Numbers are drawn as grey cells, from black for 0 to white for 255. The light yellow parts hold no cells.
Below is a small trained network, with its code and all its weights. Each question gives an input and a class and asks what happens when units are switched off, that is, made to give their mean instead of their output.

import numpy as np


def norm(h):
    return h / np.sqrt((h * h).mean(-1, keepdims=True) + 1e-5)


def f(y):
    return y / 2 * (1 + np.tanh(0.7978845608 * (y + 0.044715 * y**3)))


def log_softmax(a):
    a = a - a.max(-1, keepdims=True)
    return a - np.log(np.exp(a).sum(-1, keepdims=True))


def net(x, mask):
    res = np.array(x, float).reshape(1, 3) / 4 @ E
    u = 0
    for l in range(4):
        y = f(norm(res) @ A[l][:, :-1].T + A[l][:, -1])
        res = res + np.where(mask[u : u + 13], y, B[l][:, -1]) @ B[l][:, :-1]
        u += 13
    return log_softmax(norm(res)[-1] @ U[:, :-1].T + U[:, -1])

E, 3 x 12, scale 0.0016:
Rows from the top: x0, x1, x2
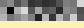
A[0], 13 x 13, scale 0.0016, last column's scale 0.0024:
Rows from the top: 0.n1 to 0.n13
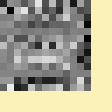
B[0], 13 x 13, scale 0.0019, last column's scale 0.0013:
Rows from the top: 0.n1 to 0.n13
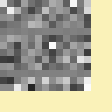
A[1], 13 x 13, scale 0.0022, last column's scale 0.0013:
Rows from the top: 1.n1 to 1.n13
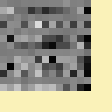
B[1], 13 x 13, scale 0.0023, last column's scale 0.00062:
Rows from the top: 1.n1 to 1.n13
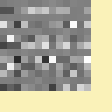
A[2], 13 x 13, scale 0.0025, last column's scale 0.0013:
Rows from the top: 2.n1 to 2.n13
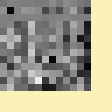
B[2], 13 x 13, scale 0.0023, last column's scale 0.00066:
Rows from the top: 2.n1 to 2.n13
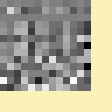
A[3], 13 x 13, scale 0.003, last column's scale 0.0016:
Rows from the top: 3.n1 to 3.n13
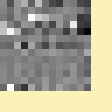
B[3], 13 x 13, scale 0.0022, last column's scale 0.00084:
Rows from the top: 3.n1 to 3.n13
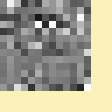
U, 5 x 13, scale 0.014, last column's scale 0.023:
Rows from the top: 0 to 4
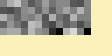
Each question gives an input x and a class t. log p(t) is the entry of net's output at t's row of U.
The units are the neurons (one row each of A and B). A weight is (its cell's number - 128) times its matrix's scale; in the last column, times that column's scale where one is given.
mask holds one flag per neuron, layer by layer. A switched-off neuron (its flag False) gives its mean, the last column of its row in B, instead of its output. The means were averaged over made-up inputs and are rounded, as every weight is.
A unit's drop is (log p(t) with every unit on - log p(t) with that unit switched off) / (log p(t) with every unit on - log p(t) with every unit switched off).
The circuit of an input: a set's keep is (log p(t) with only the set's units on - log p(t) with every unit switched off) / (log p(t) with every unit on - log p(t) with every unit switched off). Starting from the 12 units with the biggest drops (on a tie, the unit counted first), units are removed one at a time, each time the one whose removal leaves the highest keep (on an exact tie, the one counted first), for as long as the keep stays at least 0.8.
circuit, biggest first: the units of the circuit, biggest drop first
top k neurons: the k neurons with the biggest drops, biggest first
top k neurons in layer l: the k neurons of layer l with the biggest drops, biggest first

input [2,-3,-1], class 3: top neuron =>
0.n13
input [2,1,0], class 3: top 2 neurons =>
0.n12; 3.n7
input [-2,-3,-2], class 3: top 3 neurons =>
0.n13; 3.n7; 0.n2
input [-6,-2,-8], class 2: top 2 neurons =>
0.n12; 2.n12
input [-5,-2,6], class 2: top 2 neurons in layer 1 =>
1.n2; 1.n7
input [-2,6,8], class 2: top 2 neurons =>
3.n4; 0.n13
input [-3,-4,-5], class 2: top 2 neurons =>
0.n2; 1.n10
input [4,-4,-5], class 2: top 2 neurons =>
0.n2; 0.n9
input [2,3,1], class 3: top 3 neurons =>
0.n2; 3.n7; 0.n13
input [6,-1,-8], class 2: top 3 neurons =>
0.n9; 2.n12; 1.n13
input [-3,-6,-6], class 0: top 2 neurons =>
1.n9; 0.n7
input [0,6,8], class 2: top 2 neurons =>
3.n4; 0.n13
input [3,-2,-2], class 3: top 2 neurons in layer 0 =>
0.n12; 0.n9
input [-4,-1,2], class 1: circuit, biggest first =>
3.n3
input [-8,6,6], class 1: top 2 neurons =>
3.n3; 0.n13
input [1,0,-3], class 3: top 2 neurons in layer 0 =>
0.n1; 0.n7
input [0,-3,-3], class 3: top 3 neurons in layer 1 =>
1.n9; 1.n10; 1.n6
